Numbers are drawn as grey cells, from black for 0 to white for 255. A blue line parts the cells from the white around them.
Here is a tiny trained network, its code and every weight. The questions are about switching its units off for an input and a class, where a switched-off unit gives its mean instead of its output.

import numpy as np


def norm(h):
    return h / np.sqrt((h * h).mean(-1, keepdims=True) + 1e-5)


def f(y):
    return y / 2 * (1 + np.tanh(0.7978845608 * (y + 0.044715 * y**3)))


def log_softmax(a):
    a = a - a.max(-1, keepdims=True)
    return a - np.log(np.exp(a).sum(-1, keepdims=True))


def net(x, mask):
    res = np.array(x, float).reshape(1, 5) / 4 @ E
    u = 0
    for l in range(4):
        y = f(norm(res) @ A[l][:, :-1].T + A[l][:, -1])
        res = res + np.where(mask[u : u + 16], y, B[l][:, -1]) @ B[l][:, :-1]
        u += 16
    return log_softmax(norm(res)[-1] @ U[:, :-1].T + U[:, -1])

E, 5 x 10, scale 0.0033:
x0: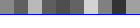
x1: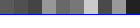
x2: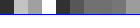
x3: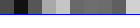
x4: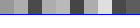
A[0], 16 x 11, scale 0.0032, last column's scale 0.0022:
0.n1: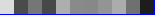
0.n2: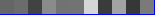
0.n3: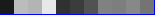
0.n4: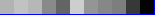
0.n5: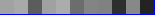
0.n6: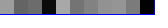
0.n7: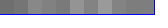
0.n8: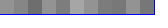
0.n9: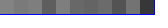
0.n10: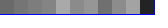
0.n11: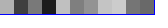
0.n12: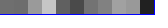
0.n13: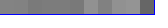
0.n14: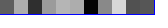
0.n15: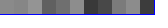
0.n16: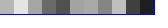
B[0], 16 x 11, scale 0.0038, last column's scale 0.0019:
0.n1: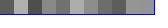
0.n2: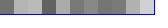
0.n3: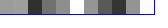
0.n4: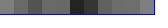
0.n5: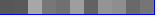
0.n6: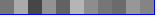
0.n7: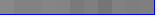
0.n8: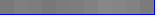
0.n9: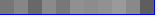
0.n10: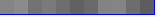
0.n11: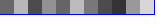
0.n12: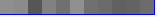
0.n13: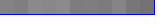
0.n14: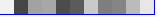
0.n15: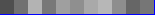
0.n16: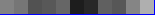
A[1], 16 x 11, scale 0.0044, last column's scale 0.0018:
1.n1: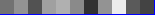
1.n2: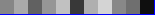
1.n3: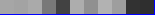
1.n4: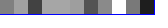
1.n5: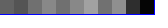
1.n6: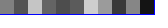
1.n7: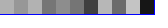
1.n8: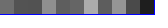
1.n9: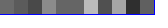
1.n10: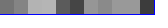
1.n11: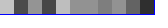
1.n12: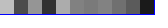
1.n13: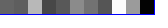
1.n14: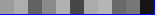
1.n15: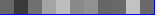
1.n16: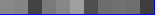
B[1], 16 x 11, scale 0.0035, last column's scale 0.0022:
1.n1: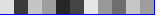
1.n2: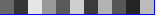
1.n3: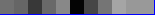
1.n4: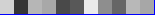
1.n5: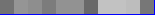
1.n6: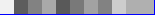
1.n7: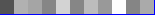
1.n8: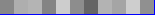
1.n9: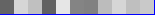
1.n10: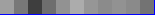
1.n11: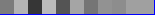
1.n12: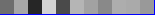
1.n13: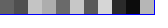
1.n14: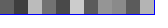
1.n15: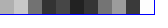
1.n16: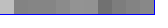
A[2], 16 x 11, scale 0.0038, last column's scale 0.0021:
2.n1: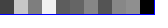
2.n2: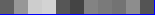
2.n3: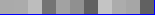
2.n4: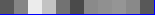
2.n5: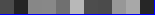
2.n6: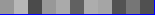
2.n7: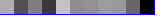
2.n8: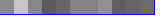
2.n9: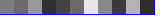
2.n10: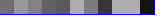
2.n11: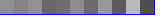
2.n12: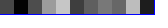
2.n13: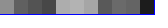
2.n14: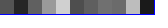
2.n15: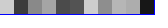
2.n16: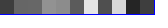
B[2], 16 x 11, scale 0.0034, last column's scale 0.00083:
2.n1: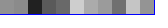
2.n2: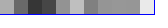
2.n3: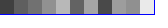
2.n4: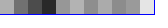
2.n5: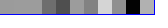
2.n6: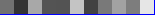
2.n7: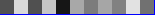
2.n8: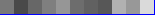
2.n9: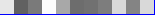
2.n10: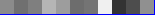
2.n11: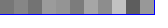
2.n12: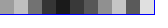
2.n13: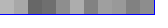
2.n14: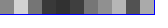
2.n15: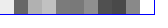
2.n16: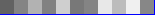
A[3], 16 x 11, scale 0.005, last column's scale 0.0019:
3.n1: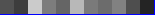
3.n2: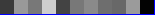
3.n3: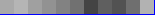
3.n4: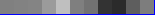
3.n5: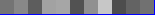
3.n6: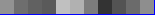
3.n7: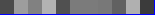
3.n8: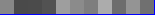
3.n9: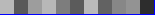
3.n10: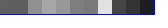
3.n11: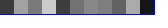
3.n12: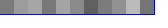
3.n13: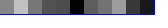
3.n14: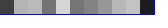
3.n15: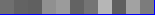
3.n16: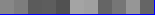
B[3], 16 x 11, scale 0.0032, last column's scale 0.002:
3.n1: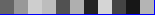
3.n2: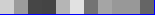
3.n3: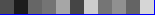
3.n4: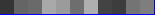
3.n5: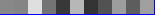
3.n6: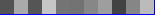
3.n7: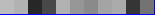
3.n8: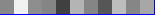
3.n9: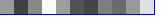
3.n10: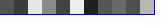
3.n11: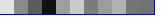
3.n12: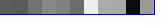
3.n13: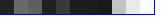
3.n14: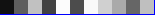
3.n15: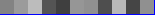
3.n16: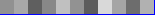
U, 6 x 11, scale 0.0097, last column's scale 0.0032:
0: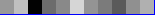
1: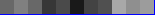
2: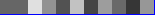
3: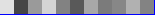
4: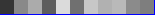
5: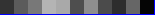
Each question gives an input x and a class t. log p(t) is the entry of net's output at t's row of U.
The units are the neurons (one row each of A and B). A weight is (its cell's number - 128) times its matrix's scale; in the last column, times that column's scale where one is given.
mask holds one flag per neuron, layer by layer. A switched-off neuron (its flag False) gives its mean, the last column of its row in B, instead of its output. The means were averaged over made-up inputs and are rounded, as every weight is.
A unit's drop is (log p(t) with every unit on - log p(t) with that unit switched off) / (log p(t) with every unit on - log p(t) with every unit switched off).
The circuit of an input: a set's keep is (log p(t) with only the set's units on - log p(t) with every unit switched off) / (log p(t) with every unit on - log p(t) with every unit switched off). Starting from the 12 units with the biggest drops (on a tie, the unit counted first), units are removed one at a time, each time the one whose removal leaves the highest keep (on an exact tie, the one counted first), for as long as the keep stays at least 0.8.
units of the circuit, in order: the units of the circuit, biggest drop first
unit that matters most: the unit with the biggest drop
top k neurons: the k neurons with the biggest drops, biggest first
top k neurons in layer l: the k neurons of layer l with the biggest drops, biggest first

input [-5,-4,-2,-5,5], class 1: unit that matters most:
0.n16
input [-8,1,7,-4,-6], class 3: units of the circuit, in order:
[1.n4; 1.n1; 0.n14]
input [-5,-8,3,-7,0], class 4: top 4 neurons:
[1.n7; 1.n15; 3.n14; 2.n3]
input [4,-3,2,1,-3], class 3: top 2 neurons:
[1.n6; 2.n9]
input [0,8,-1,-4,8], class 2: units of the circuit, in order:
[1.n2; 3.n10]
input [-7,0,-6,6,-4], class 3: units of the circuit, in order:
[1.n4; 1.n1]
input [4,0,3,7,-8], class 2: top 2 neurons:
[1.n13; 3.n1]
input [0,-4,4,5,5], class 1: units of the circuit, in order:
[2.n12; 2.n14]
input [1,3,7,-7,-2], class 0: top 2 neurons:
[0.n3; 1.n15]
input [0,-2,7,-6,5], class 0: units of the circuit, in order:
[0.n3; 2.n1]
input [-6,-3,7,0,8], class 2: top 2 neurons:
[1.n2; 0.n11]
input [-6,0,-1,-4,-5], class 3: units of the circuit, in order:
[1.n1; 1.n4]
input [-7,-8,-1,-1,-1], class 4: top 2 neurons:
[1.n7; 3.n14]
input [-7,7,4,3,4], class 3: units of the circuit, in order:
[1.n4; 1.n1]
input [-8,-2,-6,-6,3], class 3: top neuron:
[1.n1]
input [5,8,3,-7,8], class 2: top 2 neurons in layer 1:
[1.n2; 1.n15]
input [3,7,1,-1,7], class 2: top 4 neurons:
[1.n2; 3.n10; 1.n14; 1.n7]
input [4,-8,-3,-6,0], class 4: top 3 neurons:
[1.n7; 1.n15; 3.n14]
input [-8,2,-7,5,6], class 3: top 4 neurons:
[1.n1; 1.n4; 0.n3; 0.n14]
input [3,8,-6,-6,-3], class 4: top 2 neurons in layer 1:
[1.n9; 1.n15]
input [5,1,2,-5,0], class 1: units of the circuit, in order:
[1.n3]
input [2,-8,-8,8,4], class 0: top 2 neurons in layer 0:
[0.n11; 0.n2]
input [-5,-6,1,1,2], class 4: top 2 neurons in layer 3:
[3.n14; 3.n12]
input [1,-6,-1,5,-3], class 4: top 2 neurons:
[1.n7; 3.n14]
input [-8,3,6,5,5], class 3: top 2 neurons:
[1.n4; 1.n1]
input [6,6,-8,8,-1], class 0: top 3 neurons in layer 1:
[1.n3; 1.n12; 1.n11]
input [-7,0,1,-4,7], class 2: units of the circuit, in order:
[1.n2]
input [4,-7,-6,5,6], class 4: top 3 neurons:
[1.n7; 0.n3; 1.n13]
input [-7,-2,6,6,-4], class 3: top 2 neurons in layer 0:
[0.n11; 0.n14]
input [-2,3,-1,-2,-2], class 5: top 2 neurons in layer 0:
[0.n2; 0.n16]
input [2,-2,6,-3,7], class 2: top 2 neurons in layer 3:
[3.n10; 3.n5]
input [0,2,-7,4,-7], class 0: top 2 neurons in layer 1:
[1.n2; 1.n14]
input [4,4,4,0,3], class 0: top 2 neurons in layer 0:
[0.n14; 0.n3]
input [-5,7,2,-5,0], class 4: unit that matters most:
1.n9
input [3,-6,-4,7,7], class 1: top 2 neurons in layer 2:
[2.n12; 2.n14]
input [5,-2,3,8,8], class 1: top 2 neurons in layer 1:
[1.n15; 1.n13]
